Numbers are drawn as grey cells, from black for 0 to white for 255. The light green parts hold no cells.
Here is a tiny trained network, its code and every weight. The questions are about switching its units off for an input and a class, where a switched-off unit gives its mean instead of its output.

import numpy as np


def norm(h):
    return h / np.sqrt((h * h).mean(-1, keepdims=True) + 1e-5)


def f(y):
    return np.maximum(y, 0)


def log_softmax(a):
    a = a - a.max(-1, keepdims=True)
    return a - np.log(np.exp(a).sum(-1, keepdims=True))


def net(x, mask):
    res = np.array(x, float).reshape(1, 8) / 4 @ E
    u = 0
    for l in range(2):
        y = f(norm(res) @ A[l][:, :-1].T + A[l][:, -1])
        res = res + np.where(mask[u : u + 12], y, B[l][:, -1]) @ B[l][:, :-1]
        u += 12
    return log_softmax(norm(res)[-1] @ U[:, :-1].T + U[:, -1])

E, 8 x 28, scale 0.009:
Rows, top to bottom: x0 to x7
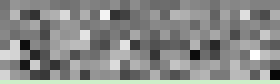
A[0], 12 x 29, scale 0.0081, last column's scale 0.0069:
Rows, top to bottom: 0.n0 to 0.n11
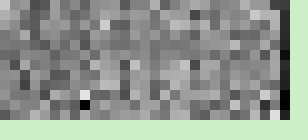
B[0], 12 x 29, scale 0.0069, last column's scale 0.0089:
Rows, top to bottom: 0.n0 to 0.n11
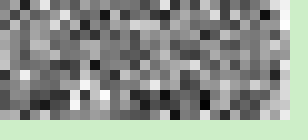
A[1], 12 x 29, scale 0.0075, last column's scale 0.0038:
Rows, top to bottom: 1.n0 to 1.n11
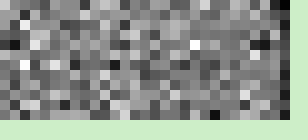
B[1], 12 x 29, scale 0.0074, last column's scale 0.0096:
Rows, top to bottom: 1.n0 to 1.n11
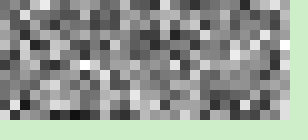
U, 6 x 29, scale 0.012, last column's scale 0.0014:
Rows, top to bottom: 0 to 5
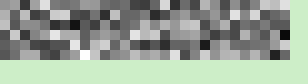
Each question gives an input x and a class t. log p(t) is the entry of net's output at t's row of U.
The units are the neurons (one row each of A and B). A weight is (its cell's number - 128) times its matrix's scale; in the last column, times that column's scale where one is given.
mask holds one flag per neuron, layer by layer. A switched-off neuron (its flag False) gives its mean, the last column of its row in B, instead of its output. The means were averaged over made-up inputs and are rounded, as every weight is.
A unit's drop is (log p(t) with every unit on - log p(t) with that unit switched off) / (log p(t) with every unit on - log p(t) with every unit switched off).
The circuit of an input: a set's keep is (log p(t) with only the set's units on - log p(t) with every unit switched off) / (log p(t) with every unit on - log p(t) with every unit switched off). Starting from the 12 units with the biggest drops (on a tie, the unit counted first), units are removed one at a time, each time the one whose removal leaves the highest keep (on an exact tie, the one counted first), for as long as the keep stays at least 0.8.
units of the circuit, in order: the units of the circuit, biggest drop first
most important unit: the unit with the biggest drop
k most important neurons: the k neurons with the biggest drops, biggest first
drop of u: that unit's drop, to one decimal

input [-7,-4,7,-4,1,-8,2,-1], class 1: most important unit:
1.n4
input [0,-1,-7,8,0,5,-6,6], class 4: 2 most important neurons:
(0.n9, 0.n11)
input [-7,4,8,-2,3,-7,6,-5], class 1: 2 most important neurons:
(1.n4, 0.n0)
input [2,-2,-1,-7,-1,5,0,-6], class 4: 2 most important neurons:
(0.n10, 0.n0)
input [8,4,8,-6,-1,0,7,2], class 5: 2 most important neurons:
(0.n8, 0.n7)
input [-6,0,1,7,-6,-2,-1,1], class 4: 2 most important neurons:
(0.n9, 1.n11)
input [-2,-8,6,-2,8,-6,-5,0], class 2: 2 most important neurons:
(1.n11, 0.n2)
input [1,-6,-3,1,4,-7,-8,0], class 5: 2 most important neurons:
(1.n6, 0.n1)
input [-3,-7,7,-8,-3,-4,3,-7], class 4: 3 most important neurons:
(0.n10, 0.n0, 0.n2)
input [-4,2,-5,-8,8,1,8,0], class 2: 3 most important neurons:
(1.n11, 1.n1, 0.n9)
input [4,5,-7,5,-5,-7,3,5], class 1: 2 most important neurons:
(1.n4, 0.n11)
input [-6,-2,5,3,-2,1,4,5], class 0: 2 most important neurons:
(0.n0, 1.n6)
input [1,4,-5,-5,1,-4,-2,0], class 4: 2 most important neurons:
(0.n10, 0.n1)
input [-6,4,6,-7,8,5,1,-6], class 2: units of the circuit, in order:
(1.n11)
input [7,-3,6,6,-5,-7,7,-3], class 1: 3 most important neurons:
(1.n4, 1.n6, 0.n10)
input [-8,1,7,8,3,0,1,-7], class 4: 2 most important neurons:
(0.n9, 0.n0)
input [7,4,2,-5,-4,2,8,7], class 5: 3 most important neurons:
(0.n8, 0.n7, 0.n11)
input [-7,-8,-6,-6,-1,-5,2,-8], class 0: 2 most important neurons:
(0.n11, 1.n3)
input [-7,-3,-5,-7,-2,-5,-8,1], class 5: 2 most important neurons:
(1.n6, 0.n9)
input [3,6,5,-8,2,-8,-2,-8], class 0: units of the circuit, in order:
(1.n3)
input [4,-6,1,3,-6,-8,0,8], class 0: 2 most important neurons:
(1.n0, 0.n1)
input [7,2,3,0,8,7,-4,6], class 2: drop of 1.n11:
1.6
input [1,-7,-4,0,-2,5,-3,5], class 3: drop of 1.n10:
1.0
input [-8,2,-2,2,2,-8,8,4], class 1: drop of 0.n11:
0.1
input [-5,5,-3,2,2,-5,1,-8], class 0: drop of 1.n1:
0.0
